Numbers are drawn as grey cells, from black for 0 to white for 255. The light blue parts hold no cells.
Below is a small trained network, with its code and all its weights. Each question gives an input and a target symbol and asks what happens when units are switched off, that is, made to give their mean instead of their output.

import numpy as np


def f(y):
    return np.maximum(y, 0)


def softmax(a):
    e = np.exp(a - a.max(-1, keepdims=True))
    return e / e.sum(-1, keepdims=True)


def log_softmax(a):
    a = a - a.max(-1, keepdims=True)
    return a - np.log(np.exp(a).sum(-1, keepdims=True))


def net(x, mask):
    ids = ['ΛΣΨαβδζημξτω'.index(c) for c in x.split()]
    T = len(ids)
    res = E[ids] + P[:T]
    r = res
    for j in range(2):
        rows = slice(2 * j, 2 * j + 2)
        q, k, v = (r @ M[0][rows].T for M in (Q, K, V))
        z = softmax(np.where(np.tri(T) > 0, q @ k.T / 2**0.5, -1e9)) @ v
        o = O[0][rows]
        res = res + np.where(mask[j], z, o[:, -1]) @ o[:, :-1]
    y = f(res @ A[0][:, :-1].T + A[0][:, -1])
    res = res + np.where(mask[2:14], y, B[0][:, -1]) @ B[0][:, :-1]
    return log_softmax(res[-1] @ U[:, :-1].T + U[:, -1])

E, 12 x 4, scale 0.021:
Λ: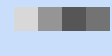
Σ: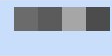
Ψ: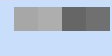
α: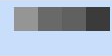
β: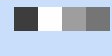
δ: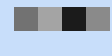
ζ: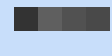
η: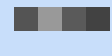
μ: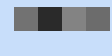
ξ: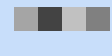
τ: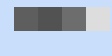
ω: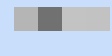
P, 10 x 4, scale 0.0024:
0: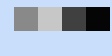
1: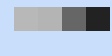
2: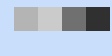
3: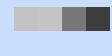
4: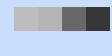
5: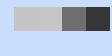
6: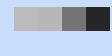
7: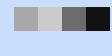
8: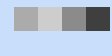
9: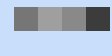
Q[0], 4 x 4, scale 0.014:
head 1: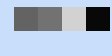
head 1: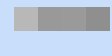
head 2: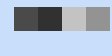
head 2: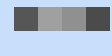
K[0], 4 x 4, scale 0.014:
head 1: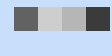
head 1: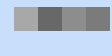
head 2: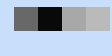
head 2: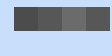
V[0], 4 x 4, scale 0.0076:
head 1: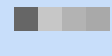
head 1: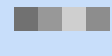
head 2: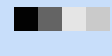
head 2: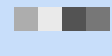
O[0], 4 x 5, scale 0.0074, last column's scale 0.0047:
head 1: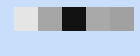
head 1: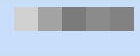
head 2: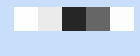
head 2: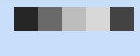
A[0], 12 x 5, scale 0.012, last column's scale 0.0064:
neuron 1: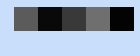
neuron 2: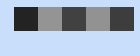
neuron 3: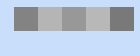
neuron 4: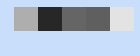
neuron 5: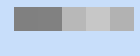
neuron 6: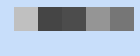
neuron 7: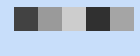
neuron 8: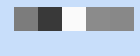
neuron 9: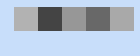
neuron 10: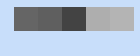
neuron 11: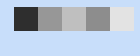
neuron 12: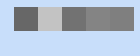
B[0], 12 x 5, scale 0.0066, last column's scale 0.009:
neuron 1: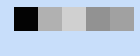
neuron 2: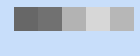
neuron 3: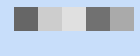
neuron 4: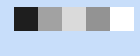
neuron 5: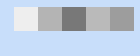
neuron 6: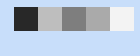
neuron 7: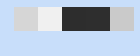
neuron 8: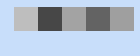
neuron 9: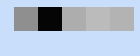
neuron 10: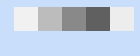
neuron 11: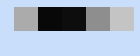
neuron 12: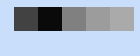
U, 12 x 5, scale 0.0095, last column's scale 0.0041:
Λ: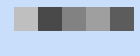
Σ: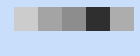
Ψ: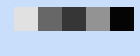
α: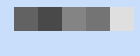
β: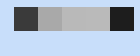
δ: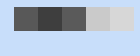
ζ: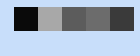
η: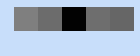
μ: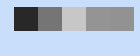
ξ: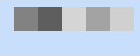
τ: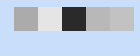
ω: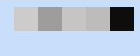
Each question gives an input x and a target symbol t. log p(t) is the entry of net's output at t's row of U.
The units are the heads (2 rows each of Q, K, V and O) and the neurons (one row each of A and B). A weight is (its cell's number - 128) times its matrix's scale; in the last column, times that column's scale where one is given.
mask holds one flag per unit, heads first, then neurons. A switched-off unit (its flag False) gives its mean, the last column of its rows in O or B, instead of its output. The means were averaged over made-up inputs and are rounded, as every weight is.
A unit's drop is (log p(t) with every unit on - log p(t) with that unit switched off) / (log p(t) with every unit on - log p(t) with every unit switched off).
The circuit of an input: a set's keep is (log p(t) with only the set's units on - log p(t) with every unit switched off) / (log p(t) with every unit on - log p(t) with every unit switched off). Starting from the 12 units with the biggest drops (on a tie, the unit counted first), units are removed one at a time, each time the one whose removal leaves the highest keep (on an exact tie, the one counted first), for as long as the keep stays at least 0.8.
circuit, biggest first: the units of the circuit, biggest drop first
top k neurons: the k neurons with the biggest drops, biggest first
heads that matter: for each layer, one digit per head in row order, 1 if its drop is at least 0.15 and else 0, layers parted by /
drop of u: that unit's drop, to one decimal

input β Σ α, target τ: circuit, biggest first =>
head 1
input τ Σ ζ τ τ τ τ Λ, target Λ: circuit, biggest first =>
head 2; neuron 11; neuron 8; neuron 5
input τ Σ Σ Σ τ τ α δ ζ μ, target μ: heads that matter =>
00
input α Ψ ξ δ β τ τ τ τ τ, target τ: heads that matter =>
01
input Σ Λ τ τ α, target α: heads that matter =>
01
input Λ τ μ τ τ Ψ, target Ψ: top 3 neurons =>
neuron 11; neuron 7; neuron 5
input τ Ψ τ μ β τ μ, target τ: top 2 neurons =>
neuron 6; neuron 12
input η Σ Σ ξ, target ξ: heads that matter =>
00
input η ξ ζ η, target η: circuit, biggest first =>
neuron 11; neuron 7; head 2; head 1
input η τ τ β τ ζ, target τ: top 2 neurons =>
neuron 10; neuron 9
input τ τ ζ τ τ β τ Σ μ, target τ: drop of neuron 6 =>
0.3
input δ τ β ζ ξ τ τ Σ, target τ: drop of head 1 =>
1.1
